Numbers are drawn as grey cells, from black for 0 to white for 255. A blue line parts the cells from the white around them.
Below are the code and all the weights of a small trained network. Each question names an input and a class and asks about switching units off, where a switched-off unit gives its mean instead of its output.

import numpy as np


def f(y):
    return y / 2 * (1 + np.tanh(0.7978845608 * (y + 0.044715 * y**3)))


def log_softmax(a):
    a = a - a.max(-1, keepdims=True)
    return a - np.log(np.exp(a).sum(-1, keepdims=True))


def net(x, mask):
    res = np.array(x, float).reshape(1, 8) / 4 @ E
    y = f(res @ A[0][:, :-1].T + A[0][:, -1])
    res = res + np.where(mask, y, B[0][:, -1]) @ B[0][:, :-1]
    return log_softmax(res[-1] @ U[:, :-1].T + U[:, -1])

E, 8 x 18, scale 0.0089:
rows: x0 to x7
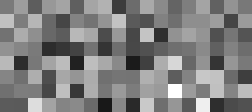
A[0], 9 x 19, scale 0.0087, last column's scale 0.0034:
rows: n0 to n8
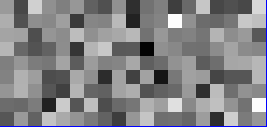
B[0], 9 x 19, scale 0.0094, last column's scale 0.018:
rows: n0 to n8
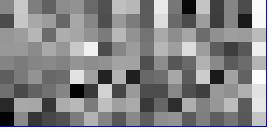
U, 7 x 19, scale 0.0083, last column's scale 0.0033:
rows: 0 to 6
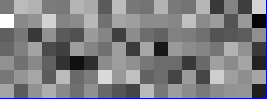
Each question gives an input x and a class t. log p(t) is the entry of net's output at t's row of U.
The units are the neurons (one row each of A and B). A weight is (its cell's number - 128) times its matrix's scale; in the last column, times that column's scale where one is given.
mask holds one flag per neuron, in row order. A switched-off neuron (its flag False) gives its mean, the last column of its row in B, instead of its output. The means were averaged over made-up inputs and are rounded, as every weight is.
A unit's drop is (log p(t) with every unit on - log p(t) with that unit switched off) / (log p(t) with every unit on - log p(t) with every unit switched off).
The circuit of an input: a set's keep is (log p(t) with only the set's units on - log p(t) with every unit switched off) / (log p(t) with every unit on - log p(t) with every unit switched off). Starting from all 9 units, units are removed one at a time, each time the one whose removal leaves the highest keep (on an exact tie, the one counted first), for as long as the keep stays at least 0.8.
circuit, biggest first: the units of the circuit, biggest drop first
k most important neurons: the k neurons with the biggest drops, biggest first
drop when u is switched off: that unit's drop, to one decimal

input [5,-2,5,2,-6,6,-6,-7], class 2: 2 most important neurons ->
n7; n6
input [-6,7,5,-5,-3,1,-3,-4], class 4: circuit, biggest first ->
n6
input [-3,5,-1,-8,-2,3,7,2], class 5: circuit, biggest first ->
n5; n0
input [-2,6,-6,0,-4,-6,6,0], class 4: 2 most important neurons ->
n7; n6
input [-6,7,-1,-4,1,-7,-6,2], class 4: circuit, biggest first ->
n3; n6; n5
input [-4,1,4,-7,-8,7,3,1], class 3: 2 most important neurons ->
n5; n0
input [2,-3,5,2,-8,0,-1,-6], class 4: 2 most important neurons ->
n6; n7
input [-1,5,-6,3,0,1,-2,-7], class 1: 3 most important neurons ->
n3; n7; n8
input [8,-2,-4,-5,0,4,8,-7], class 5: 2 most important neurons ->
n5; n7
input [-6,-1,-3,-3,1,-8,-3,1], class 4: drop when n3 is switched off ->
0.2
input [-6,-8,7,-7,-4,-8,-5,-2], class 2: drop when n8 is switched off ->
0.1
